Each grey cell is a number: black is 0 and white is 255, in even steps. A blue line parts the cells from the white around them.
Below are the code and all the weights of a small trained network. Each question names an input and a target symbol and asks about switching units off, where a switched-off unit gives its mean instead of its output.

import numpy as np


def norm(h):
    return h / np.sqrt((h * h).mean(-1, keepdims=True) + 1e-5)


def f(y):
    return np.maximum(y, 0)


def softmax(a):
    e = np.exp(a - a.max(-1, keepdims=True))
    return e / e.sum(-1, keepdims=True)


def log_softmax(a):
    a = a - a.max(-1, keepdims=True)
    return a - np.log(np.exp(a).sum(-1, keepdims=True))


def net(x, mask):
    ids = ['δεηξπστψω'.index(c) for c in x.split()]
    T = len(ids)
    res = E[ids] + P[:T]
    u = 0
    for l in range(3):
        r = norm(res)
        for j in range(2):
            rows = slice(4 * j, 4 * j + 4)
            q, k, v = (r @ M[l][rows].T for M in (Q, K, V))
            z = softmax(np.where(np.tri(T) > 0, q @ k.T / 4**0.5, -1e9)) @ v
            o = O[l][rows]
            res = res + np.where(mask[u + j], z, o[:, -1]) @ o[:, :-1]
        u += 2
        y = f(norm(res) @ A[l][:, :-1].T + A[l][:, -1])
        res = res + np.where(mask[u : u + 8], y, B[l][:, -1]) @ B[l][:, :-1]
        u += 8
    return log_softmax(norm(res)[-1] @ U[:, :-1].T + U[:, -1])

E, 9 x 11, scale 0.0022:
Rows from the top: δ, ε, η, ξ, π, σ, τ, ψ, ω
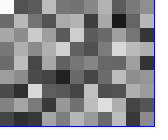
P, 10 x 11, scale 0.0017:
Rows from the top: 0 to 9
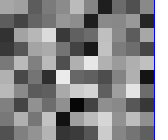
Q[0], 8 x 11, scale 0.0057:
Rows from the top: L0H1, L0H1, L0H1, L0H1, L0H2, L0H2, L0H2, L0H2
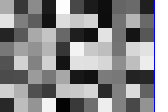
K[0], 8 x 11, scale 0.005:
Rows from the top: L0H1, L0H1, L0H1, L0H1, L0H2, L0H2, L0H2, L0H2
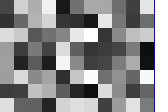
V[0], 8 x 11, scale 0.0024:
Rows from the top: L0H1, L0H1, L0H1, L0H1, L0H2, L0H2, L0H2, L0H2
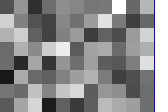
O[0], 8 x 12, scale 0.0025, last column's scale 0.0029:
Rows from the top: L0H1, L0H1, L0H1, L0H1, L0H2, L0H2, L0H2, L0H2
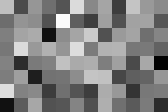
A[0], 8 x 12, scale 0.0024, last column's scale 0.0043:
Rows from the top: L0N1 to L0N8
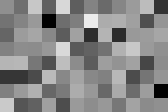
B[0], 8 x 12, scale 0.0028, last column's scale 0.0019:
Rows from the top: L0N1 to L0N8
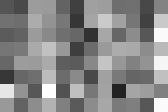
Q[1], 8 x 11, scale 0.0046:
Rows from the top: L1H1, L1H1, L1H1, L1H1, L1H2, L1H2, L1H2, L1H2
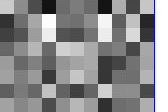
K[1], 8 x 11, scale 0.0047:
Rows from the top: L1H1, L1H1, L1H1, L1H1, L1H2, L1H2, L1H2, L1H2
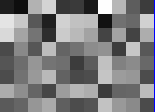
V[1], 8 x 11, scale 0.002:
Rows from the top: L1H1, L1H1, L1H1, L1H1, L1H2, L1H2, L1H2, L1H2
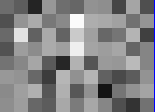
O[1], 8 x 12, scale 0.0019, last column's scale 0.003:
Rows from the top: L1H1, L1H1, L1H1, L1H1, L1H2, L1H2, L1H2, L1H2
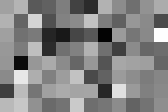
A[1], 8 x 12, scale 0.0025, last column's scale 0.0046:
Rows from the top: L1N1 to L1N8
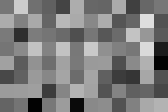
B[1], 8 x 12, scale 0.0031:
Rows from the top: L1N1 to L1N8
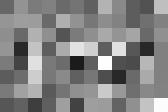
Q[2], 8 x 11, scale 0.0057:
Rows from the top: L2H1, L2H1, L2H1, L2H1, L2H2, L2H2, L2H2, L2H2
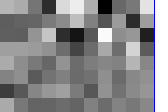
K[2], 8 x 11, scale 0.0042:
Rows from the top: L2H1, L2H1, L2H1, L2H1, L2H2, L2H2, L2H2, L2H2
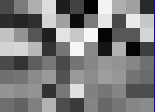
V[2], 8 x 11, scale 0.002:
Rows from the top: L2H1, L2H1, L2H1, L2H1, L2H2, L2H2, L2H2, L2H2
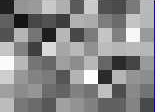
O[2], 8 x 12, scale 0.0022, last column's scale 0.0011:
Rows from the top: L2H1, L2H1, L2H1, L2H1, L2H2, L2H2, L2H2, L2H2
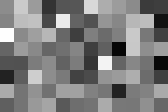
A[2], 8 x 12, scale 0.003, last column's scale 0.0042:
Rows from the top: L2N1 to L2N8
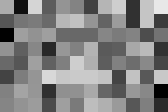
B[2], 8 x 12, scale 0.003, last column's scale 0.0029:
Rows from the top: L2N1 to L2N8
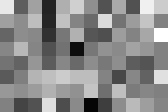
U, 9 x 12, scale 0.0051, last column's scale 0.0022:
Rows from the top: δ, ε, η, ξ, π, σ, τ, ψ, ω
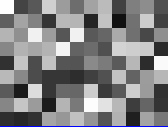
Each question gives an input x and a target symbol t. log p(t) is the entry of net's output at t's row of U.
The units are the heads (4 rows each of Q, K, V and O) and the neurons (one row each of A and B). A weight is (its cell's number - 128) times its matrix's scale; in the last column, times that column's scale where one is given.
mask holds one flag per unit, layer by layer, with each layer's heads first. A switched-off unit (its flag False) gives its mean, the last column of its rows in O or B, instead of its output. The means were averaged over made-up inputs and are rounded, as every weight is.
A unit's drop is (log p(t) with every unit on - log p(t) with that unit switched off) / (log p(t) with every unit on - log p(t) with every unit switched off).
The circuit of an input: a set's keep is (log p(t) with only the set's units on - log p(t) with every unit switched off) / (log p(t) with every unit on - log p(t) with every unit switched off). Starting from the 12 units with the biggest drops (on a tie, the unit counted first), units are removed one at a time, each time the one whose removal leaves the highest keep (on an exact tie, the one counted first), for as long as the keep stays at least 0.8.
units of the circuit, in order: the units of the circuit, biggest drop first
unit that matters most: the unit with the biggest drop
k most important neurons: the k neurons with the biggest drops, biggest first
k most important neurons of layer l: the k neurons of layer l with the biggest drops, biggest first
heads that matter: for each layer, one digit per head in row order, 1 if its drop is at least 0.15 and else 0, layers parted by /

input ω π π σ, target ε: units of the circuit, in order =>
[L2H1, L0H1]
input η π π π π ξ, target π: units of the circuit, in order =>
[L0H2]
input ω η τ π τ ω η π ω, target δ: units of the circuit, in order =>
[L0H1, L1H2]
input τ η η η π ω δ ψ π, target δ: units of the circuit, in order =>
[L0H2, L0H1]
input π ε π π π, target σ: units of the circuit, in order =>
[L1H1, L0H2]
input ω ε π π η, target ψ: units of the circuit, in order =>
[L0H1, L0H2]
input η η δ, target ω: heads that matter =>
10 / 10 / 10
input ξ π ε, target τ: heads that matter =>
10 / 11 / 00
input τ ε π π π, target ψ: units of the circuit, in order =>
[L0H2, L2H1]
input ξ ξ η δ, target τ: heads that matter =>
10 / 11 / 00
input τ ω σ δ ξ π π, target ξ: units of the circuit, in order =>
[L0H1, L0H2]
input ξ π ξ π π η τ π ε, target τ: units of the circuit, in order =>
[L0H1, L1H1]
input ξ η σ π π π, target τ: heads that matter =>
10 / 00 / 00
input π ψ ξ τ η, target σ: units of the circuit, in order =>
[L1H1, L2N6]
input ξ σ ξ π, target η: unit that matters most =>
L0H1
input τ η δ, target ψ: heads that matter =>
01 / 00 / 10
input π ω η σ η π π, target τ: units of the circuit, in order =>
[L0H1, L0H2]
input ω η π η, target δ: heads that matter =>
11 / 00 / 00
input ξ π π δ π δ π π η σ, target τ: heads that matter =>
10 / 11 / 00
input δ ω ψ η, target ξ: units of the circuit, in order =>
[L0H2, L0H1]
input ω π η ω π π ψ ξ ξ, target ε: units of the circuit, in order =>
[L2H1, L0H2, L1H2]
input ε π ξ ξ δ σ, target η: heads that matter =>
10 / 00 / 00
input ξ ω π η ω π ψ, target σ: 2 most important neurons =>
[L2N6, L2N8]
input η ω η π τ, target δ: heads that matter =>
11 / 00 / 00
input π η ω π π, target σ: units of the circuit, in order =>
[L0H2, L1H1]
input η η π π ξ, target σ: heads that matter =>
11 / 00 / 00
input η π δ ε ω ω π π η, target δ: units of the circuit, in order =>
[L0H2, L0H1]
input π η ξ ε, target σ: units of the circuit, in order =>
[L1H1, L2N6]
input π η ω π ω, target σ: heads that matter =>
01 / 00 / 00
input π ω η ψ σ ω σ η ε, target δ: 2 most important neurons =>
[L2N3, L0N8]
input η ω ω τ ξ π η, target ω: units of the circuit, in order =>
[L0H1, L0H2]
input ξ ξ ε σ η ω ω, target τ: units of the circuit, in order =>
[L0H1, L1H1]
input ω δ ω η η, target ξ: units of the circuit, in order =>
[L0H1]
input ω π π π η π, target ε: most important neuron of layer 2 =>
[L2N3]
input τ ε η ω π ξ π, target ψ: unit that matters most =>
L2H1
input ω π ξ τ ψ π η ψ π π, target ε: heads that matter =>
01 / 00 / 10
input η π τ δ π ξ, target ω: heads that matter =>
01 / 00 / 00
